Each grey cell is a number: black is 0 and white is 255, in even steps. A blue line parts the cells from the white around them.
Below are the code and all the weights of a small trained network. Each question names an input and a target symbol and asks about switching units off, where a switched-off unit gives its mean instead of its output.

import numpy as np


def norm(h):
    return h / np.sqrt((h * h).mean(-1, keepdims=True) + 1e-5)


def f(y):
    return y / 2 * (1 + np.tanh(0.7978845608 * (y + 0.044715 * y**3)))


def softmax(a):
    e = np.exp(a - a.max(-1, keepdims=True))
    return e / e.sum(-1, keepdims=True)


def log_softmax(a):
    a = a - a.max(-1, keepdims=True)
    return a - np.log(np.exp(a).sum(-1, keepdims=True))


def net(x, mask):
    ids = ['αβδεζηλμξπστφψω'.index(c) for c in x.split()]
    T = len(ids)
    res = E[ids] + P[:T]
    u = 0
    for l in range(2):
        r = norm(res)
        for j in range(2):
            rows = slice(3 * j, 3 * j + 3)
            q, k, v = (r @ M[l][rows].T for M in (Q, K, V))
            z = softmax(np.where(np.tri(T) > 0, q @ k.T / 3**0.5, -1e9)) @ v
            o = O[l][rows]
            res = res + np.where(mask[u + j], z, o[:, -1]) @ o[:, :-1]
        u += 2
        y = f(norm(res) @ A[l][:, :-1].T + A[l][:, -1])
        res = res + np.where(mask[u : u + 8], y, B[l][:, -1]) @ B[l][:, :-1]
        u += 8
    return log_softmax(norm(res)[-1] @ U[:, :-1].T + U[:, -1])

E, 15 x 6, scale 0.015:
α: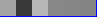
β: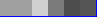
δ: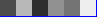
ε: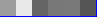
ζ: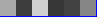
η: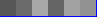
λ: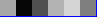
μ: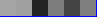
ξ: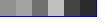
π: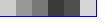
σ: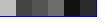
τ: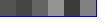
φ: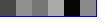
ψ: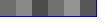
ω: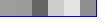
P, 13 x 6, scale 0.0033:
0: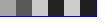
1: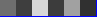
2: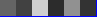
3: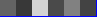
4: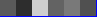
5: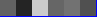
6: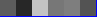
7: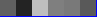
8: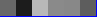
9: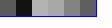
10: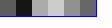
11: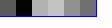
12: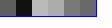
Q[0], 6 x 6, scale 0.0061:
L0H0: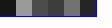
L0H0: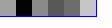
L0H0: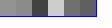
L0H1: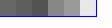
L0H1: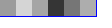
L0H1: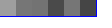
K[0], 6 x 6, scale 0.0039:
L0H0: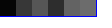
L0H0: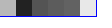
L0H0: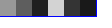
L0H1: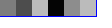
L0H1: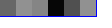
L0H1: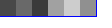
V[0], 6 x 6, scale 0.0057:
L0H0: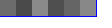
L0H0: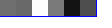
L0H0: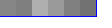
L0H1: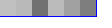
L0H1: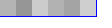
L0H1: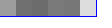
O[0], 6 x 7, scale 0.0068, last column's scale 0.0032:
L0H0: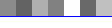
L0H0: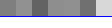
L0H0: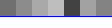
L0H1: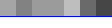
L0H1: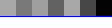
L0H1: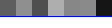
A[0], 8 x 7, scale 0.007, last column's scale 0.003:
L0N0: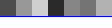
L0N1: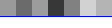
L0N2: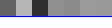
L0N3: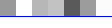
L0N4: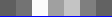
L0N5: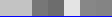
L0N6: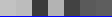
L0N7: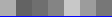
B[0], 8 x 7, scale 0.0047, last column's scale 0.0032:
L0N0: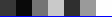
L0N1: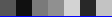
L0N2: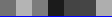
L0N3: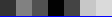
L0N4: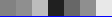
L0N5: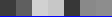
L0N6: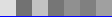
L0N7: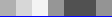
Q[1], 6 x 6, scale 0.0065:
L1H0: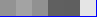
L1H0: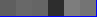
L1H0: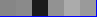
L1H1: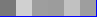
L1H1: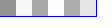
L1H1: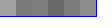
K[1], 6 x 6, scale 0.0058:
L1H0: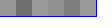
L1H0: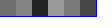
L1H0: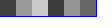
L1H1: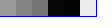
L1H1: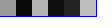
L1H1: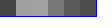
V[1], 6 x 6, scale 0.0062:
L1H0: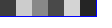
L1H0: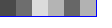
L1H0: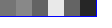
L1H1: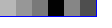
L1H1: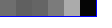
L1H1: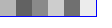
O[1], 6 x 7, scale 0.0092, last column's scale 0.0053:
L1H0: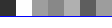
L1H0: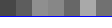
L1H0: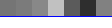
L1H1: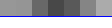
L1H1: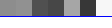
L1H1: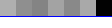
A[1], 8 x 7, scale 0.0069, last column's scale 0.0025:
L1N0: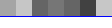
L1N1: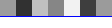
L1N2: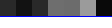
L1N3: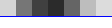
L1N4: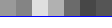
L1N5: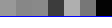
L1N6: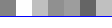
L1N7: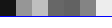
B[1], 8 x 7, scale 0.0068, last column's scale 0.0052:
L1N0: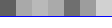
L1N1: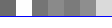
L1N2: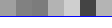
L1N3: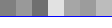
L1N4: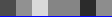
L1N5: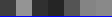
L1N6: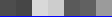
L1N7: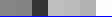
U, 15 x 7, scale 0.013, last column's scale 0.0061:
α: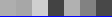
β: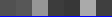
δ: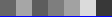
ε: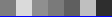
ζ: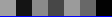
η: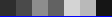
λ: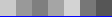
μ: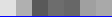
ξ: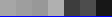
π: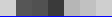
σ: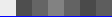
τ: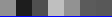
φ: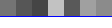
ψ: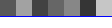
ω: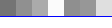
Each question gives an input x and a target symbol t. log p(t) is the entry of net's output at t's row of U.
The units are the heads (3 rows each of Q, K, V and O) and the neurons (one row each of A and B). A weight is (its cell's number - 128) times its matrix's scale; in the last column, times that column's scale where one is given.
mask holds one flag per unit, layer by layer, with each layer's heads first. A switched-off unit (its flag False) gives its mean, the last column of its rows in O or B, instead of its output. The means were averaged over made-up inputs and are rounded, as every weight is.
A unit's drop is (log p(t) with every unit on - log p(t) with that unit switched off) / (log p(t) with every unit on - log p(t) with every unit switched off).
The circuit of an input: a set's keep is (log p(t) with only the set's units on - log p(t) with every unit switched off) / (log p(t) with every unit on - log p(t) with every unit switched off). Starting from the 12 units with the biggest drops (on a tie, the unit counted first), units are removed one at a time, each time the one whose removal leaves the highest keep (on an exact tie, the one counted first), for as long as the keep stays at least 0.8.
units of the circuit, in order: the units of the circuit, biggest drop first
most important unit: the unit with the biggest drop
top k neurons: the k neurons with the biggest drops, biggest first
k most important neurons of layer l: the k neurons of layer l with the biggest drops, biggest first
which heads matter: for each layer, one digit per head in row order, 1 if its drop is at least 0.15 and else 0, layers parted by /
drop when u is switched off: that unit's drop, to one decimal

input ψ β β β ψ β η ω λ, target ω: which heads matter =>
10 / 01
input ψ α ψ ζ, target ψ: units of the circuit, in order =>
(L1H1)
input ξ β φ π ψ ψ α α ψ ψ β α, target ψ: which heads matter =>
00 / 01
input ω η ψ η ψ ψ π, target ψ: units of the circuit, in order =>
(L0N1; L0N3; L1H0)
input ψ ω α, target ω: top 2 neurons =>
(L0N5; L1N1)
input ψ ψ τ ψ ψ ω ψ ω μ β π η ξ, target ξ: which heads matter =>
10 / 10
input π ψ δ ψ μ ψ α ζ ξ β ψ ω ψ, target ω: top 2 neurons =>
(L1N6; L0N1)
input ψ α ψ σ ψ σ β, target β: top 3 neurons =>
(L0N3; L0N1; L1N1)
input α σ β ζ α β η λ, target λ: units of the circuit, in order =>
(L1N1; L0N7; L0N0)
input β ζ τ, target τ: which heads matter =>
00 / 10
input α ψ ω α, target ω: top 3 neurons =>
(L0N5; L1N1; L0N6)
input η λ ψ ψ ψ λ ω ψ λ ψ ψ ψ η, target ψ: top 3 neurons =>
(L0N3; L0N4; L1N1)
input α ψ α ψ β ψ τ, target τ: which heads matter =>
11 / 00
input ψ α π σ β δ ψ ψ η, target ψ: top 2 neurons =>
(L0N3; L1N1)
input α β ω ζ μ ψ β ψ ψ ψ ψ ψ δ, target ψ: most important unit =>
L0N2
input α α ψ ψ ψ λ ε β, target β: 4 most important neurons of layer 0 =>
(L0N3; L0N1; L0N0; L0N2)
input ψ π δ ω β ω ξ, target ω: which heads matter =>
01 / 01
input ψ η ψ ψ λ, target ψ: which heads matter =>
00 / 00
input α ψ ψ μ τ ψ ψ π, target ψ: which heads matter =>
00 / 01
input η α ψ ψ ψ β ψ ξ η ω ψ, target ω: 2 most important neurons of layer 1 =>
(L1N6; L1N0)
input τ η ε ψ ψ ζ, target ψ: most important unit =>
L0N3
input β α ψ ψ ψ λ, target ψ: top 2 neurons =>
(L1N1; L1N7)
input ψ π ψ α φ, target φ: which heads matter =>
11 / 10
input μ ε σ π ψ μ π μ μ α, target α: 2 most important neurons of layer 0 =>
(L0N0; L0N3)
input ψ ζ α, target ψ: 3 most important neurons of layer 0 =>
(L0N3; L0N1; L0N6)
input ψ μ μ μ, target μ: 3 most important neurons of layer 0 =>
(L0N6; L0N0; L0N1)
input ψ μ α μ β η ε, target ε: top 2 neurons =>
(L0N3; L1N3)
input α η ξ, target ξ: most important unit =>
L0N6
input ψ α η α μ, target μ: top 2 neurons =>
(L0N6; L1N3)
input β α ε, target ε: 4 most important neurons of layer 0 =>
(L0N3; L0N6; L0N1; L0N5)
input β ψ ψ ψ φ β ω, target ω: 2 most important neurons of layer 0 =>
(L0N7; L0N0)
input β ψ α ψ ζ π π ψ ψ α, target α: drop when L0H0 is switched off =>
0.3
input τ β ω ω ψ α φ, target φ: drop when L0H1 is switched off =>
-0.1
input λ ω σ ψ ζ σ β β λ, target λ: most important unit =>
L1N1
